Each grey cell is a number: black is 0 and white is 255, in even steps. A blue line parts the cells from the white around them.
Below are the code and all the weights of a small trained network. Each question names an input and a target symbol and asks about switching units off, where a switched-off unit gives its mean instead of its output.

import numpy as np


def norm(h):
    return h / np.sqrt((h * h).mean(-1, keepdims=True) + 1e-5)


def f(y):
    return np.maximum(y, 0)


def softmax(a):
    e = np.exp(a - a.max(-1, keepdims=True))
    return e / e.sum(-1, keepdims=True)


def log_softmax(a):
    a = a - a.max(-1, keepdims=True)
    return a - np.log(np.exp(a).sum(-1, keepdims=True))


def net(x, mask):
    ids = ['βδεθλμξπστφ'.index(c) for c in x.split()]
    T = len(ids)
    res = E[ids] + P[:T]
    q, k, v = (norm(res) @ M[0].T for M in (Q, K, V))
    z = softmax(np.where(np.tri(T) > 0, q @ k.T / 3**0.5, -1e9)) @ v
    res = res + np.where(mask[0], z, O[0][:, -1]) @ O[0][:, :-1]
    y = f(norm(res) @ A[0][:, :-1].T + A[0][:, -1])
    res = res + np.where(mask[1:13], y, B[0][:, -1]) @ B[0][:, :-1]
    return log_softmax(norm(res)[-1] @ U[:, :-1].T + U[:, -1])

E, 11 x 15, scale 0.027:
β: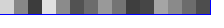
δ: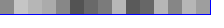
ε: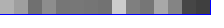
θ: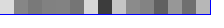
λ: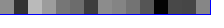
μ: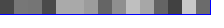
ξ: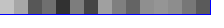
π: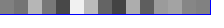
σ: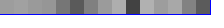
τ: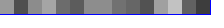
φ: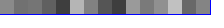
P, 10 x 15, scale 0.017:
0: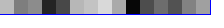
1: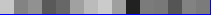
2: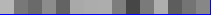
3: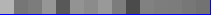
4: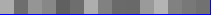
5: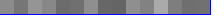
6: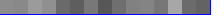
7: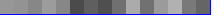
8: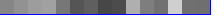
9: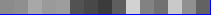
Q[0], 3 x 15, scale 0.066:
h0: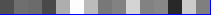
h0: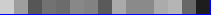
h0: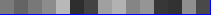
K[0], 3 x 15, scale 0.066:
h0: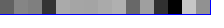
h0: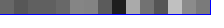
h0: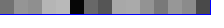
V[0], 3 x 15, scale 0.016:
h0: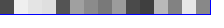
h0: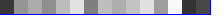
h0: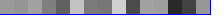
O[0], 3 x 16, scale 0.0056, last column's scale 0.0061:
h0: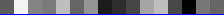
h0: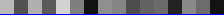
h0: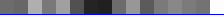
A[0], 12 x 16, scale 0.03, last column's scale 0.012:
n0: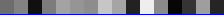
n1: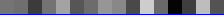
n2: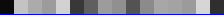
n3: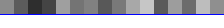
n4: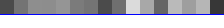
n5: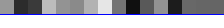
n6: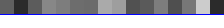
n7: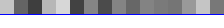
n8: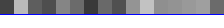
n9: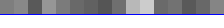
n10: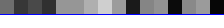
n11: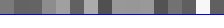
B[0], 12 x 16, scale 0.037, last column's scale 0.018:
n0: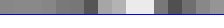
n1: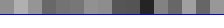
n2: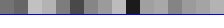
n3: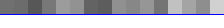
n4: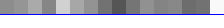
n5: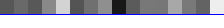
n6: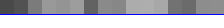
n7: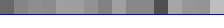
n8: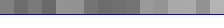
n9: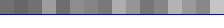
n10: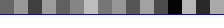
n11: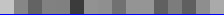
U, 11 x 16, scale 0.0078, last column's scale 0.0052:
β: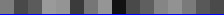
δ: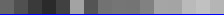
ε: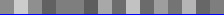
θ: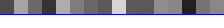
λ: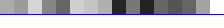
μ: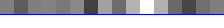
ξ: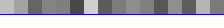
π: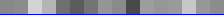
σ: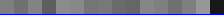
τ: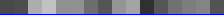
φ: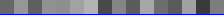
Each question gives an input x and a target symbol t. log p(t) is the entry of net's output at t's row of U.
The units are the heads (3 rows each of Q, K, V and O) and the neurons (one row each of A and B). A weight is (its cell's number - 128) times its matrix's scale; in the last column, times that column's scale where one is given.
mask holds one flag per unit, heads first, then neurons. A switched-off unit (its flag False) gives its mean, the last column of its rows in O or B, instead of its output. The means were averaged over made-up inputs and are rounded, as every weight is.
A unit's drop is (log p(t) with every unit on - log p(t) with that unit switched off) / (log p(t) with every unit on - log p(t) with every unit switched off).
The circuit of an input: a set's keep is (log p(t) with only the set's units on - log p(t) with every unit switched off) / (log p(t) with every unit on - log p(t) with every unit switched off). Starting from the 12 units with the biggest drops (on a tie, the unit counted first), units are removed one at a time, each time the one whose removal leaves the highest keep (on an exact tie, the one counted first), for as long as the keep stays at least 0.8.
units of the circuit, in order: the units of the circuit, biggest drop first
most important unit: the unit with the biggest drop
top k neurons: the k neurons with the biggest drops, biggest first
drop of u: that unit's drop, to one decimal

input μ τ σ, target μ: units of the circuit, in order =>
[n0]
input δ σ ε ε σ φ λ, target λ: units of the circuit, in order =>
[h0; n1]
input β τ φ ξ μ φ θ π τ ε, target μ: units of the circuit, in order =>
[n0; h0]
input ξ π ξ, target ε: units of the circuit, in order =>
[n1; h0; n0]
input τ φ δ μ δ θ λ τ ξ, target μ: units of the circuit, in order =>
[h0; n0]
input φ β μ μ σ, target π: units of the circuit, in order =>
[n5; n4; n3]
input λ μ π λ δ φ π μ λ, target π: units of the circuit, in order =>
[h0; n2; n5]
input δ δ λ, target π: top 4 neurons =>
[n2; n1; n0; n9]
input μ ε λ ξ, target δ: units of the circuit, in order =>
[h0; n4; n5; n2]
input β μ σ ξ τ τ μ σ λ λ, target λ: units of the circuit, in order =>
[n1; h0]
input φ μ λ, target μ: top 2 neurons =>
[n6; n5]
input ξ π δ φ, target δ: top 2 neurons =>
[n4; n5]
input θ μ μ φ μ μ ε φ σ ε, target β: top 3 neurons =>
[n4; n3; n7]
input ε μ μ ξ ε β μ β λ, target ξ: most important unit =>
n11
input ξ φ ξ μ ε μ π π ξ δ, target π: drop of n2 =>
0.6
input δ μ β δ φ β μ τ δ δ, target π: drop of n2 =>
0.2
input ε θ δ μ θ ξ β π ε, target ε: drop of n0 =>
0.5
